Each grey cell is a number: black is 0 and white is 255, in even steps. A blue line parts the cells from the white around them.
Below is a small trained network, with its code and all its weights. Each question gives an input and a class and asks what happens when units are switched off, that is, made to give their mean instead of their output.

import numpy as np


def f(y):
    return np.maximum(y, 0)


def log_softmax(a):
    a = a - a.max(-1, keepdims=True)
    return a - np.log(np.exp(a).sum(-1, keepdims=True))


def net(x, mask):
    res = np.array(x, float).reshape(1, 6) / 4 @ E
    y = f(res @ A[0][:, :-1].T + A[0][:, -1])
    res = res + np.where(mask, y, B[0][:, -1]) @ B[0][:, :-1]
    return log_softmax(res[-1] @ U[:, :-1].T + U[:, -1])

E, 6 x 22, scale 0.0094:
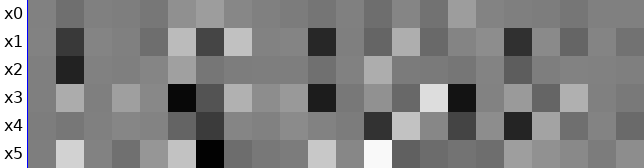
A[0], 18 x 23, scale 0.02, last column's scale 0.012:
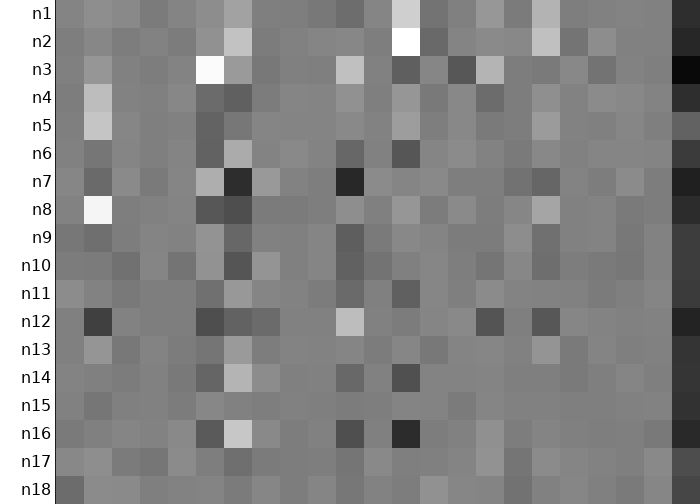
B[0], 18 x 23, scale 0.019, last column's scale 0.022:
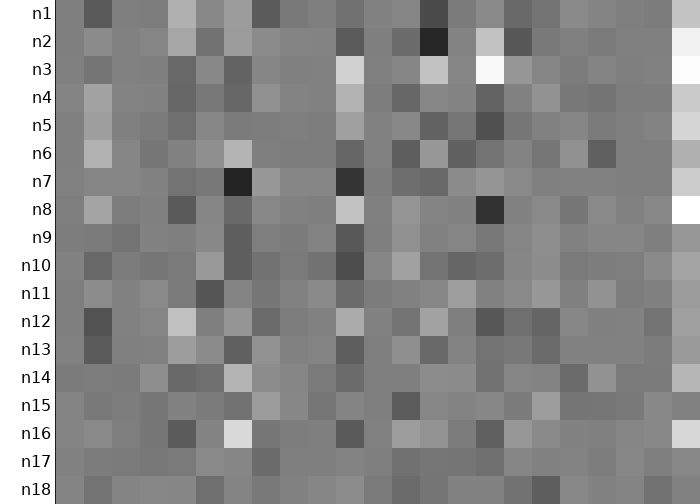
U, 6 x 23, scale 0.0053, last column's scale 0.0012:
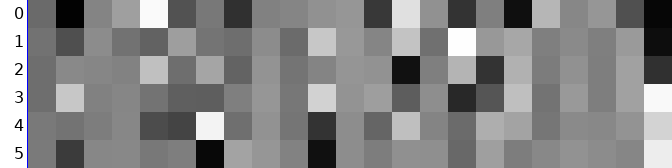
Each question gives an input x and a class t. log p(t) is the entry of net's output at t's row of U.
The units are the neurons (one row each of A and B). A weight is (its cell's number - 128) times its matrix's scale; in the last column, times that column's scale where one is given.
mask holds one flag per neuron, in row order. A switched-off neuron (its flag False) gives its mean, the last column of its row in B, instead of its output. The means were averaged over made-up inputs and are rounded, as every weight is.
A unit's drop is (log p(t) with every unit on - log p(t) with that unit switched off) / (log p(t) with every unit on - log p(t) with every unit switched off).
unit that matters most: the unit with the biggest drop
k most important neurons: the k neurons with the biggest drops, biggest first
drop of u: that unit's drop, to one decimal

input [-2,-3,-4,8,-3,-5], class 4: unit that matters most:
n16
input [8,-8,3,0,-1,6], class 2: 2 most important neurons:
n2, n1
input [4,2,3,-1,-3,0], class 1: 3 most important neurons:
n2, n5, n1
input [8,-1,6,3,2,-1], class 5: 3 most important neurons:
n3, n16, n8
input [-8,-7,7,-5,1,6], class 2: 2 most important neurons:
n2, n1
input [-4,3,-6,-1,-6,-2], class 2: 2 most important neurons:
n3, n8
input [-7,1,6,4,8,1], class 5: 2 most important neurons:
n7, n10
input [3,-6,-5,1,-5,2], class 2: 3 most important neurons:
n2, n1, n13
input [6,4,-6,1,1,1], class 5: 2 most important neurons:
n3, n8
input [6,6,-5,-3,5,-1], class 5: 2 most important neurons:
n7, n10
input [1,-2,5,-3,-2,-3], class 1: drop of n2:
0.1
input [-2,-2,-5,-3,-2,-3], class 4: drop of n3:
0.1
